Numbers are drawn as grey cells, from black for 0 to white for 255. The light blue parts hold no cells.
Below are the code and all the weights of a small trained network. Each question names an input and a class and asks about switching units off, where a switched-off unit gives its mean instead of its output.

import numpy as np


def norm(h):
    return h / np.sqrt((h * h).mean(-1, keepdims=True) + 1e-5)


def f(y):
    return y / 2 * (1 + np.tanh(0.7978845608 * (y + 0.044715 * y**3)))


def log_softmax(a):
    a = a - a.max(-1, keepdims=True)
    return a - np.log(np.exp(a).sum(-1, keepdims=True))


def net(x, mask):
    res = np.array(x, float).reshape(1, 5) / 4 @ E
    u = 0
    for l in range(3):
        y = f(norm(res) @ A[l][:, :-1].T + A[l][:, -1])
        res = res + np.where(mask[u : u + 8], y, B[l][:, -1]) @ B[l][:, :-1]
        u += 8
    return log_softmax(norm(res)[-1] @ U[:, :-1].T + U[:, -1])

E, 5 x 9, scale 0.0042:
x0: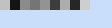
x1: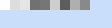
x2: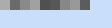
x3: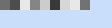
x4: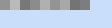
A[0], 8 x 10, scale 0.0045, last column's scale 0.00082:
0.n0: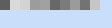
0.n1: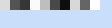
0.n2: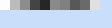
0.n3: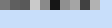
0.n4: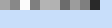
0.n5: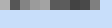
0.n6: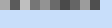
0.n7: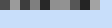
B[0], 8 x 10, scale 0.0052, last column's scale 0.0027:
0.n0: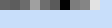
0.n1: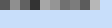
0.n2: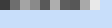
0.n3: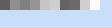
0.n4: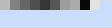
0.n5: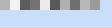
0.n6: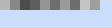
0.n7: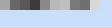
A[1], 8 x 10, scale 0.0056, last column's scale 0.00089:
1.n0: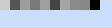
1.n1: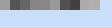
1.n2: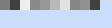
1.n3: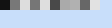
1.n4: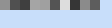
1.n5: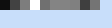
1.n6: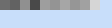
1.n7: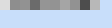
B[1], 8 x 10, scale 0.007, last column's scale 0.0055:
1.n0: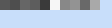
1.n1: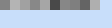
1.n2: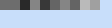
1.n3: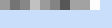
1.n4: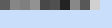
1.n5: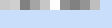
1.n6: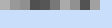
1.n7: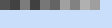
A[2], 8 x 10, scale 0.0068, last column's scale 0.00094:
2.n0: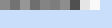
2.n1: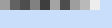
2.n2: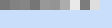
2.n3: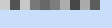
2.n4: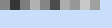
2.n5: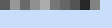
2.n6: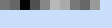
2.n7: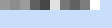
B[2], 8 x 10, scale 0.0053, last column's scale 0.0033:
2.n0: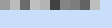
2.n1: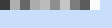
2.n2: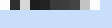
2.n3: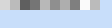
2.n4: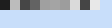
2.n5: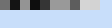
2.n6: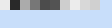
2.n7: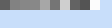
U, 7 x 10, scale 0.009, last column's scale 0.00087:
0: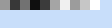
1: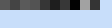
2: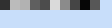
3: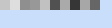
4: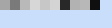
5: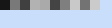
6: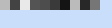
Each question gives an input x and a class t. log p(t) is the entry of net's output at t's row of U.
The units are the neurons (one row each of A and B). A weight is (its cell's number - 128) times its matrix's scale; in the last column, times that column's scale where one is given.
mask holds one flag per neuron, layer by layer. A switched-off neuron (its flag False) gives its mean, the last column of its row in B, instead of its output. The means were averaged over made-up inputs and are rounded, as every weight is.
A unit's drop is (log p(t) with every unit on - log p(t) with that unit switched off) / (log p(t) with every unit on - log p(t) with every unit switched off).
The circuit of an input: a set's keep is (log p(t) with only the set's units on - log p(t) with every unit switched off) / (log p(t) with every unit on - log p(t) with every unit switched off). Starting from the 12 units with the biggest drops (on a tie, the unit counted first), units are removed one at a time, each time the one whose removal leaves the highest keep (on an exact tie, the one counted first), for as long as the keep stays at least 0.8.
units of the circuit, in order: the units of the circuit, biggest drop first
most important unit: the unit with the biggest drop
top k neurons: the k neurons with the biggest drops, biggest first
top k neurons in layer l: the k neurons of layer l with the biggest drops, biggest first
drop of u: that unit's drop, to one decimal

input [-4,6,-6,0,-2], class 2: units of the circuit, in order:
[1.n3 2.n7]
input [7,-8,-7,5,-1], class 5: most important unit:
2.n4
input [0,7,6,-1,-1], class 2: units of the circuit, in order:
[0.n2 1.n3 2.n7]
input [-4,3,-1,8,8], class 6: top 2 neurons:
[0.n4 2.n2]
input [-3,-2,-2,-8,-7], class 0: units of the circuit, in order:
[2.n6 0.n7]
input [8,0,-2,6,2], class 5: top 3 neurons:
[1.n4 2.n4 0.n7]
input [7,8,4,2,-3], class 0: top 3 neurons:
[1.n0 0.n4 1.n7]
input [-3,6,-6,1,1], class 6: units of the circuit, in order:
[0.n4 1.n5]
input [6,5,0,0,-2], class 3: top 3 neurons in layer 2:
[2.n0 2.n3 2.n5]
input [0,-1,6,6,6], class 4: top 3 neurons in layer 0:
[0.n7 0.n0 0.n3]
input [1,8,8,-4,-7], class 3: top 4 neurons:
[2.n3 1.n4 1.n0 0.n6]
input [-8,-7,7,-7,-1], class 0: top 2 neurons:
[2.n6 0.n7]
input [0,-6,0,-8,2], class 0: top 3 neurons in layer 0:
[0.n7 0.n0 0.n6]
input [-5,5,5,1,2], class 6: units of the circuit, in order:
[1.n5]
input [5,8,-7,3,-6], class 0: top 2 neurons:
[0.n4 1.n0]
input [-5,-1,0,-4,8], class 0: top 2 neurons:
[2.n6 0.n7]
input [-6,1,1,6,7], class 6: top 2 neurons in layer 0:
[0.n4 0.n2]
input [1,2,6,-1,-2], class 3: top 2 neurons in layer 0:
[0.n2 0.n0]
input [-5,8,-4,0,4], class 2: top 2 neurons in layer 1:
[1.n3 1.n1]
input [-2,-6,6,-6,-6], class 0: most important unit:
2.n6
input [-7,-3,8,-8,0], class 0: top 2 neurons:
[2.n6 0.n7]
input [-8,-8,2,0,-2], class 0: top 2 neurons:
[0.n7 2.n6]
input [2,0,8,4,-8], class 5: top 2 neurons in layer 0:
[0.n7 0.n3]
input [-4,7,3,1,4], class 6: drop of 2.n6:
-0.1
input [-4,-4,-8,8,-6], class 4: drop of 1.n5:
0.2
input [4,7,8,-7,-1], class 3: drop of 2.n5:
0.0
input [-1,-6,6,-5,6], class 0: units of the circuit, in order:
[2.n6]
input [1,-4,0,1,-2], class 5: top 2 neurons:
[0.n0 2.n2]
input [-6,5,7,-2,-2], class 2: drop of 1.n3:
0.1
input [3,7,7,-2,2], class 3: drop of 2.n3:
0.1
